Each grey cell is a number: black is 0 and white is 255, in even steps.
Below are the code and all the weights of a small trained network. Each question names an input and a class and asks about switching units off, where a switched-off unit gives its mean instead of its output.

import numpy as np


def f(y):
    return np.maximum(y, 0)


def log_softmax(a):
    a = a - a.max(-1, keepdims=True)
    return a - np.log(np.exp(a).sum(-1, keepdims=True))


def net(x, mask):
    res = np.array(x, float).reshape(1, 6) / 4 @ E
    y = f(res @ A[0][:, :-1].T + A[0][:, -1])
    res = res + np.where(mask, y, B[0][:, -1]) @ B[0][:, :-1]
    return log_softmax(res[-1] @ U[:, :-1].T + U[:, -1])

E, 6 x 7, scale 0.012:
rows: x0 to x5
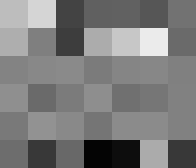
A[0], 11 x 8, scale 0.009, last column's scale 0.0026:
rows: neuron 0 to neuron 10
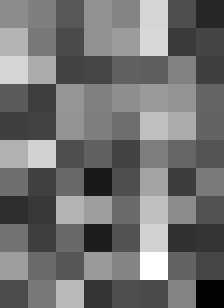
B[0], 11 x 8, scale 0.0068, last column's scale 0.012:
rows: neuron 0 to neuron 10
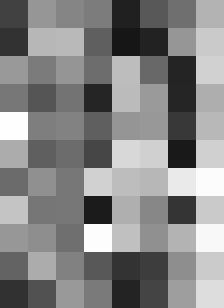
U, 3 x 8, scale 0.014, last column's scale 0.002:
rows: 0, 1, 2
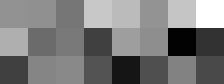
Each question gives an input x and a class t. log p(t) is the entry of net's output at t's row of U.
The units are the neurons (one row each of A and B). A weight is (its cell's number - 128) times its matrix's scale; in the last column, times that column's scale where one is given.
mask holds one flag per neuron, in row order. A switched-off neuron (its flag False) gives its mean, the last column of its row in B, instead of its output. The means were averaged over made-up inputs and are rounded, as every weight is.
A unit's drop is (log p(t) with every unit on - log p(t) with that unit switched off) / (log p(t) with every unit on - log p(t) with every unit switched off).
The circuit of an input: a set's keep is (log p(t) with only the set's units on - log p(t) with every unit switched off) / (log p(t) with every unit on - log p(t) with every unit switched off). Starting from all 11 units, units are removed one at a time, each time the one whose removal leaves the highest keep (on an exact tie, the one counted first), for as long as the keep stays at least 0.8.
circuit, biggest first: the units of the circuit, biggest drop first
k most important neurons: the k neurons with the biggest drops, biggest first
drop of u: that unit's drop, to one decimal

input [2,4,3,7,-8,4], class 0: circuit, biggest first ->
neuron 8
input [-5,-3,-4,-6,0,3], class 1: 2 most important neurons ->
neuron 7; neuron 4
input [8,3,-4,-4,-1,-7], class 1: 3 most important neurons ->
neuron 6; neuron 8; neuron 5
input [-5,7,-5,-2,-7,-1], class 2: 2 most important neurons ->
neuron 1; neuron 9
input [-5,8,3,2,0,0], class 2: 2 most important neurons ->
neuron 1; neuron 9
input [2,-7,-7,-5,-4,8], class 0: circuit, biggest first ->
neuron 6; neuron 8
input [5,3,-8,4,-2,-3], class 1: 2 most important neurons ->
neuron 6; neuron 8
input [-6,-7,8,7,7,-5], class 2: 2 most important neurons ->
neuron 5; neuron 8
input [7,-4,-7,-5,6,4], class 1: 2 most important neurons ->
neuron 5; neuron 2
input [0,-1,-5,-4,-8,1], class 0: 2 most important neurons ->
neuron 1; neuron 9
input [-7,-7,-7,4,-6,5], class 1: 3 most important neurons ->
neuron 7; neuron 4; neuron 3
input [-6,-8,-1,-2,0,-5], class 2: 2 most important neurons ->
neuron 5; neuron 10
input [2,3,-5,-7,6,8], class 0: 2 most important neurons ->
neuron 8; neuron 6
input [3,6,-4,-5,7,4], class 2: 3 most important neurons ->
neuron 1; neuron 9; neuron 0
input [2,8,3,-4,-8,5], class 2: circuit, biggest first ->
neuron 1
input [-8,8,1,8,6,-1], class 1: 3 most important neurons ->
neuron 7; neuron 4; neuron 3
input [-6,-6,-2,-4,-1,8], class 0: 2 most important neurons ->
neuron 6; neuron 8
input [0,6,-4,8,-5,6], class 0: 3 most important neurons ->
neuron 8; neuron 6; neuron 10
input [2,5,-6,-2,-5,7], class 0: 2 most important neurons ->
neuron 8; neuron 6
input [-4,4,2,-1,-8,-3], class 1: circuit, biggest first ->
neuron 6
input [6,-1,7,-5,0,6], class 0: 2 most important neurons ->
neuron 6; neuron 8
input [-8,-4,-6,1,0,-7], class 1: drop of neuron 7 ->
0.2
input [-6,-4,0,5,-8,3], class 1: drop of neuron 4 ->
0.1
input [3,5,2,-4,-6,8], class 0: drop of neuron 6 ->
0.3
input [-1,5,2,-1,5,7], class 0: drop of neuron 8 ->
0.9
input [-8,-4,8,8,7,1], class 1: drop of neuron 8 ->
0.0
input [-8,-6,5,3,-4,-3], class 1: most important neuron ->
neuron 7
